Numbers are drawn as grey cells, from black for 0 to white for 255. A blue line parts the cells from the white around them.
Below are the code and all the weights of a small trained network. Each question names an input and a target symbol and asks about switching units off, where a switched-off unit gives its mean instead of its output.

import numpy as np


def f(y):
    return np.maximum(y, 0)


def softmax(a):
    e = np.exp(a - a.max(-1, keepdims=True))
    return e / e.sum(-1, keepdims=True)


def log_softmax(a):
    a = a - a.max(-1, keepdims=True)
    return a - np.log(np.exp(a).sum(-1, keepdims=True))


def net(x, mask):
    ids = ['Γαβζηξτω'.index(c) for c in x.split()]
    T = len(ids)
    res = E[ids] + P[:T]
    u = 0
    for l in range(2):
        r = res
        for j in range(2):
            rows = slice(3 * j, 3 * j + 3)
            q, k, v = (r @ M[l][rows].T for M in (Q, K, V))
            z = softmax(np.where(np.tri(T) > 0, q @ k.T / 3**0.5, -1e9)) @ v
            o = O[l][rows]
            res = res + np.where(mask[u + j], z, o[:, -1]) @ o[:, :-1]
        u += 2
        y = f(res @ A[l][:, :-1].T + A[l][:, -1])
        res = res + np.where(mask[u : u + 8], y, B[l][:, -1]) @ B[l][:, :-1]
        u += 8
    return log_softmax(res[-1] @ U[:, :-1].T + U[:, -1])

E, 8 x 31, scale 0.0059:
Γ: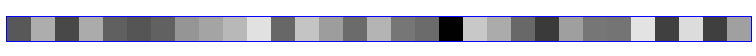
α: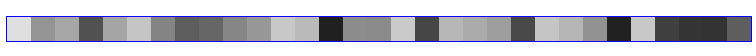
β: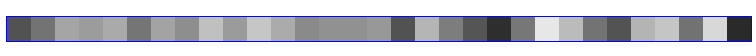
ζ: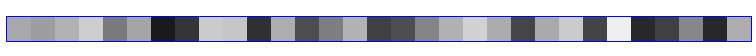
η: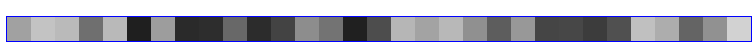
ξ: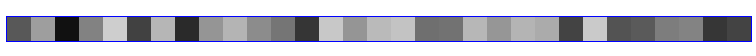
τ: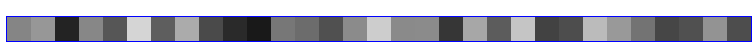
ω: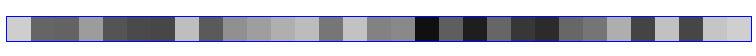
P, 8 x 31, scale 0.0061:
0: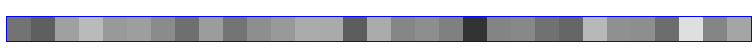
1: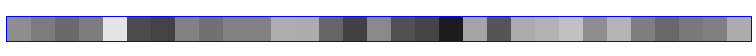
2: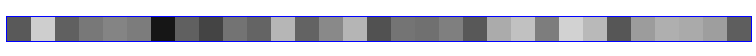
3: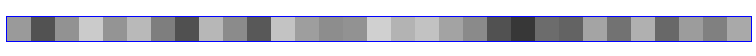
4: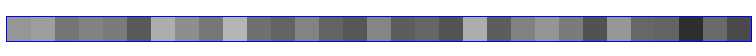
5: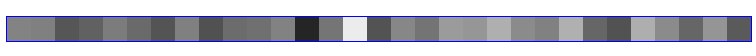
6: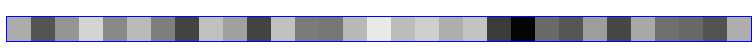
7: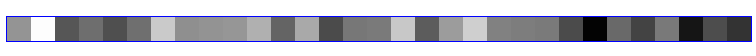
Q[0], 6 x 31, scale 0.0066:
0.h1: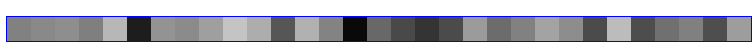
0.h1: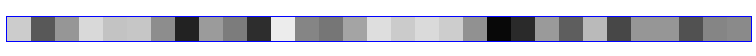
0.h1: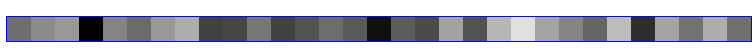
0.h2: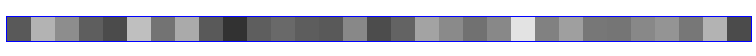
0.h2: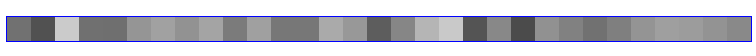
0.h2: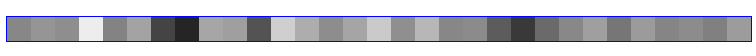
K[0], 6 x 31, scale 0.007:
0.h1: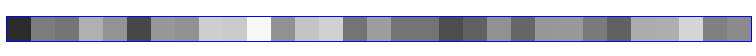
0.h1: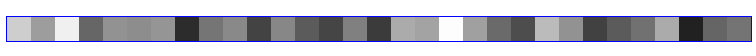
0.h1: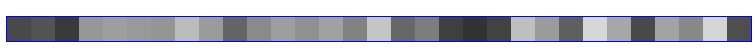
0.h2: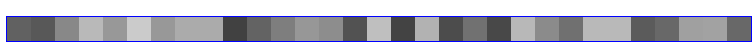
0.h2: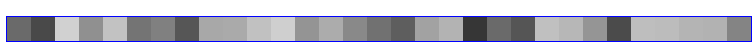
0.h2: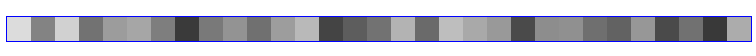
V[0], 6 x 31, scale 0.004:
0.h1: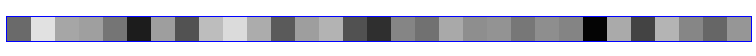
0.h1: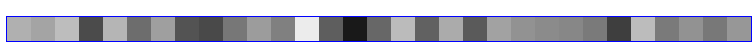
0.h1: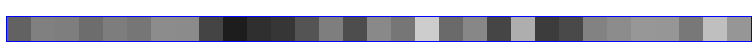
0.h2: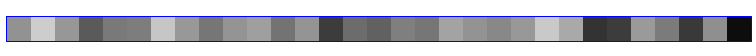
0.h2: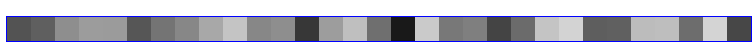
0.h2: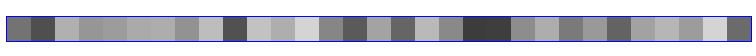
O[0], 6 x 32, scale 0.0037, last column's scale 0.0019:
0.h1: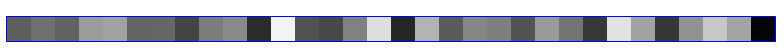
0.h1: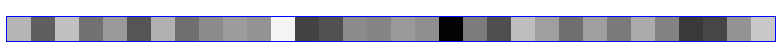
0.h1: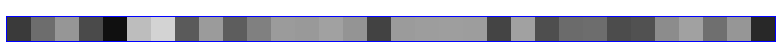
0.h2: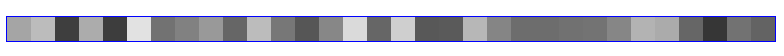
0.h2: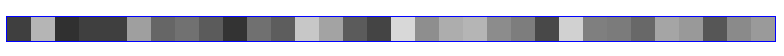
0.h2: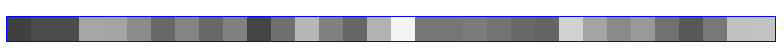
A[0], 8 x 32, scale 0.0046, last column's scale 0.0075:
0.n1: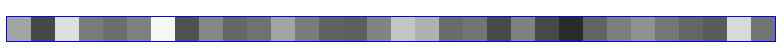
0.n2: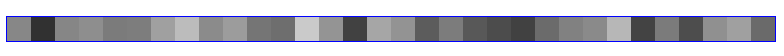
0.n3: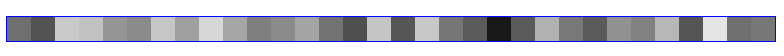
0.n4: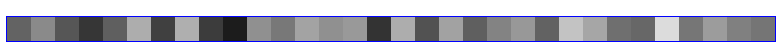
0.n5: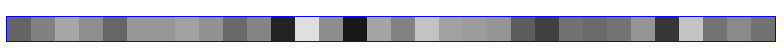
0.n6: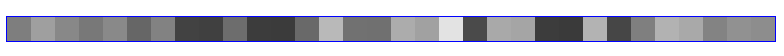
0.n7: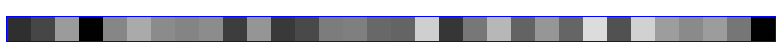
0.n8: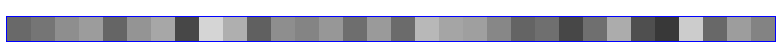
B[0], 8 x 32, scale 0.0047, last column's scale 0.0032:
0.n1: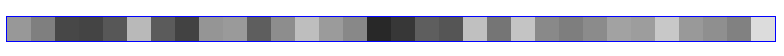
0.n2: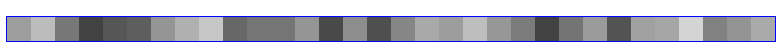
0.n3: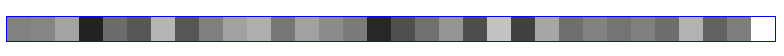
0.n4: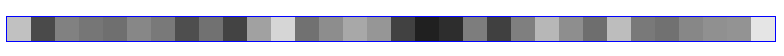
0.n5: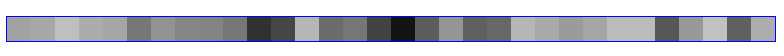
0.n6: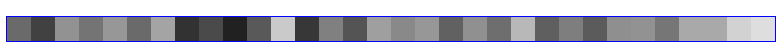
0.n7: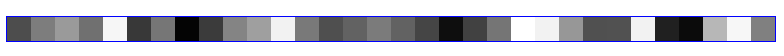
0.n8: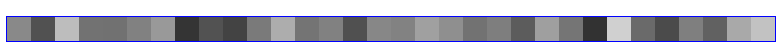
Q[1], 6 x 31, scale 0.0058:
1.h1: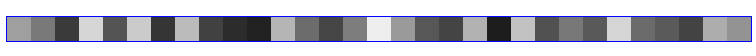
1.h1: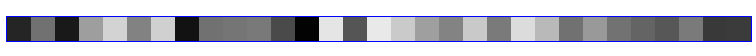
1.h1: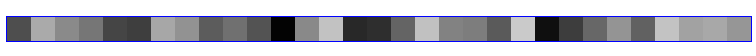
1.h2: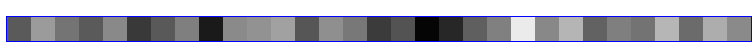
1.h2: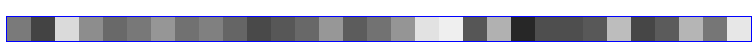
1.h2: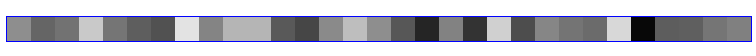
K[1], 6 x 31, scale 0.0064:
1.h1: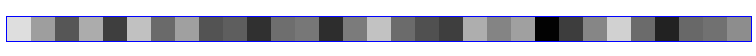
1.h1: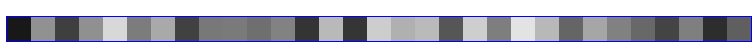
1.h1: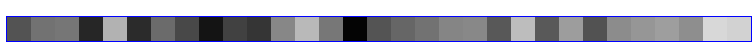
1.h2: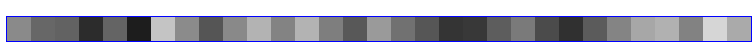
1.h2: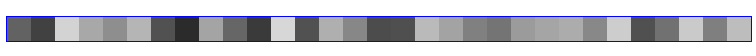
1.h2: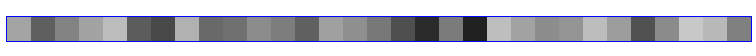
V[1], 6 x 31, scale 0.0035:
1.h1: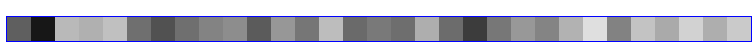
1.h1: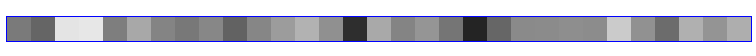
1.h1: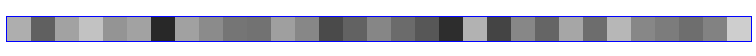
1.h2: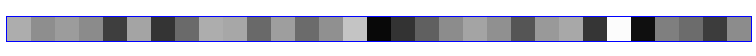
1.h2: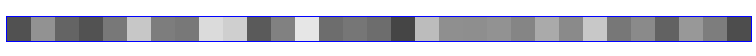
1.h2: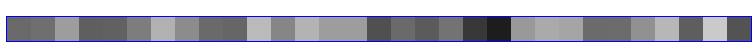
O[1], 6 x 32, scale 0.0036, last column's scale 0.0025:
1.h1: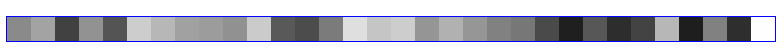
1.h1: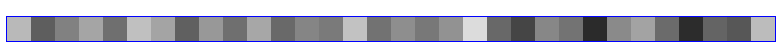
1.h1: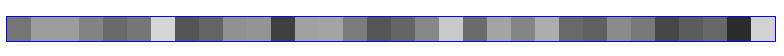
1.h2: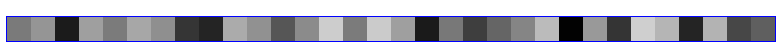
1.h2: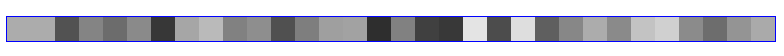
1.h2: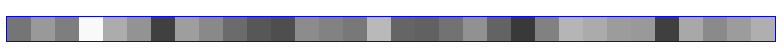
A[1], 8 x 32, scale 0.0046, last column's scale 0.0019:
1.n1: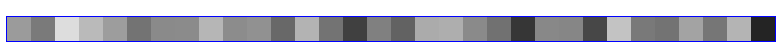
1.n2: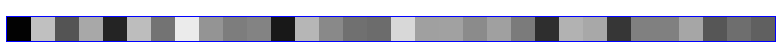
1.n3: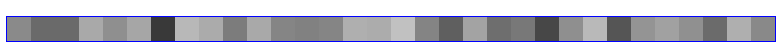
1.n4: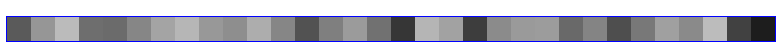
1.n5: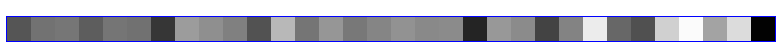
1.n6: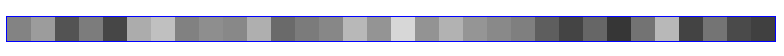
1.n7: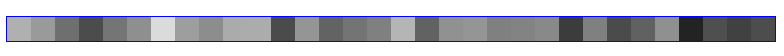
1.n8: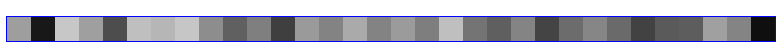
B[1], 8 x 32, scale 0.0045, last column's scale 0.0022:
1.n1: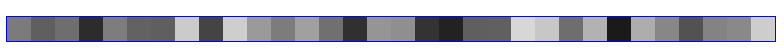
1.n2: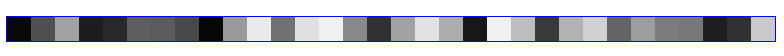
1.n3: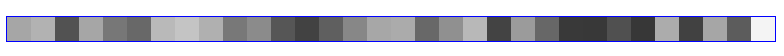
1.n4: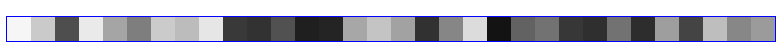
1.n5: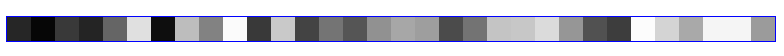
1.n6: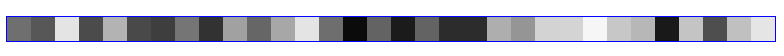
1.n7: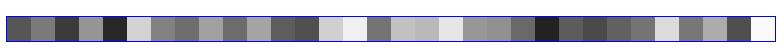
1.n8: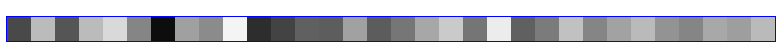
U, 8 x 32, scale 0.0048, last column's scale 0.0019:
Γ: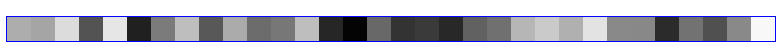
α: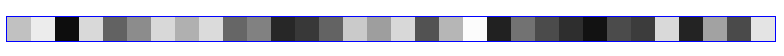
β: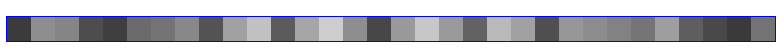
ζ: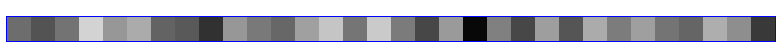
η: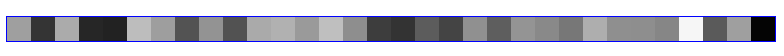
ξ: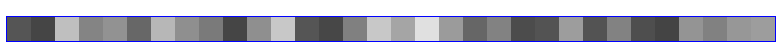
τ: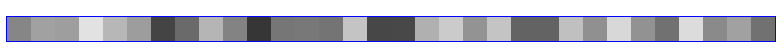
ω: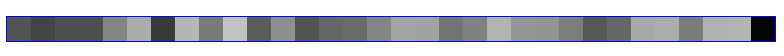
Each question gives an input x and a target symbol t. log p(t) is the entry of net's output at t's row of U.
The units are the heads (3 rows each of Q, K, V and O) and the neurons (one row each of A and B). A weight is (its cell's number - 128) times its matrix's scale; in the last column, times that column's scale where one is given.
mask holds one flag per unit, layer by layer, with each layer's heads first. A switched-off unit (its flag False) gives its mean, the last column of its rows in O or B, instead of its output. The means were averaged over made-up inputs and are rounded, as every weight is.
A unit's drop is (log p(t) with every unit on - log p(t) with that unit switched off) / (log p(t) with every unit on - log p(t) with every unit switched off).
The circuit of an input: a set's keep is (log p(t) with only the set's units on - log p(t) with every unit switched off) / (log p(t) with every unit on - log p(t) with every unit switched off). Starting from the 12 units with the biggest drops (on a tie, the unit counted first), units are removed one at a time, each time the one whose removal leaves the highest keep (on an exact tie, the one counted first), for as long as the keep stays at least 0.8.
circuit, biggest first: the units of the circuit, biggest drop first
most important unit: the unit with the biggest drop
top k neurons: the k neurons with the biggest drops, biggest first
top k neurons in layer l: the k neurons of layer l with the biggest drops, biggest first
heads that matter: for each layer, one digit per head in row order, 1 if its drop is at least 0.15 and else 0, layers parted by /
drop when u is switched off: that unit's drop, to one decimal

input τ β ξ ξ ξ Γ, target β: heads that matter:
10 / 00
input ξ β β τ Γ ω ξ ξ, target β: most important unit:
1.n6
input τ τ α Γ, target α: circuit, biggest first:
[1.n3, 0.h2]
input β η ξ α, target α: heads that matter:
10 / 00
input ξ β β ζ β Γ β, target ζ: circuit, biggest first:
[1.n6, 1.h2, 0.h1]
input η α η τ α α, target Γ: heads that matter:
00 / 10
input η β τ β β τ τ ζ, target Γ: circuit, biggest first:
[1.h1, 1.n1, 0.h1, 1.n7]
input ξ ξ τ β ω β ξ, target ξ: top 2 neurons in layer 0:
[0.n8, 0.n6]
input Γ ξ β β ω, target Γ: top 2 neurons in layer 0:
[0.n2, 0.n1]
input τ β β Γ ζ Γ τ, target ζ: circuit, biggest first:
[1.h2, 0.h1, 0.n8]
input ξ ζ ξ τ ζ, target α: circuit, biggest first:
[1.h2, 1.n6]
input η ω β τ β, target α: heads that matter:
00 / 00
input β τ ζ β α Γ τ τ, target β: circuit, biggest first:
[0.h1, 1.n2]
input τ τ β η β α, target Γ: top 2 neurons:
[1.n7, 0.n6]
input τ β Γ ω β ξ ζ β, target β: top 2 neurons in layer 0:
[0.n4, 0.n6]
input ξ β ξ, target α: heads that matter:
00 / 11
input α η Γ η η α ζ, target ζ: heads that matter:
00 / 01
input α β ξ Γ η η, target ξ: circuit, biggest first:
[0.n6, 1.h2]
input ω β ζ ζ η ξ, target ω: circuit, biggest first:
[1.h1, 1.n5]
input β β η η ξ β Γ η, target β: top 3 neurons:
[1.n6, 1.n7, 0.n4]
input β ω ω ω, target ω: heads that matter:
01 / 00
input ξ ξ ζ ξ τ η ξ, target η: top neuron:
[1.n6]
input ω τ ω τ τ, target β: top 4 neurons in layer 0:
[0.n4, 0.n6, 0.n8, 0.n5]
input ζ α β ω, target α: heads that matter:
11 / 00
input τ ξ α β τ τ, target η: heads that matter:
10 / 10
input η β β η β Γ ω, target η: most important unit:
0.h1
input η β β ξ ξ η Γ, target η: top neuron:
[0.n8]
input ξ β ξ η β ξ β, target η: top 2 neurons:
[0.n3, 0.n1]
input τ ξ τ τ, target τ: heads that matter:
10 / 00
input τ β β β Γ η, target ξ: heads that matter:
00 / 01
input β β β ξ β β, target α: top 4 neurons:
[0.n4, 1.n3, 0.n3, 1.n6]
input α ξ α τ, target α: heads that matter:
10 / 00
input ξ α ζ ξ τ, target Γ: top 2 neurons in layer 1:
[1.n7, 1.n3]
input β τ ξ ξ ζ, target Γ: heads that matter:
00 / 10
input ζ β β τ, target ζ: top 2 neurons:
[1.n6, 0.n8]
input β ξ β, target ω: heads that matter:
01 / 10
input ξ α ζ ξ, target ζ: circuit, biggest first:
[1.n6, 1.h2, 0.h1, 0.n8]
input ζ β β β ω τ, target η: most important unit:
0.h1
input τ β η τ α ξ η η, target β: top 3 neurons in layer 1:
[1.n6, 1.n7, 1.n3]
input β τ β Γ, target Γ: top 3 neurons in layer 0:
[0.n5, 0.n8, 0.n1]
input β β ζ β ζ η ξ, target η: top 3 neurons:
[0.n1, 1.n6, 0.n8]
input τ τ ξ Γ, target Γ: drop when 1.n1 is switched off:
0.6
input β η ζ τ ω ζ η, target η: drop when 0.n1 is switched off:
0.7
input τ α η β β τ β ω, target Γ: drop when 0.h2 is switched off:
0.0
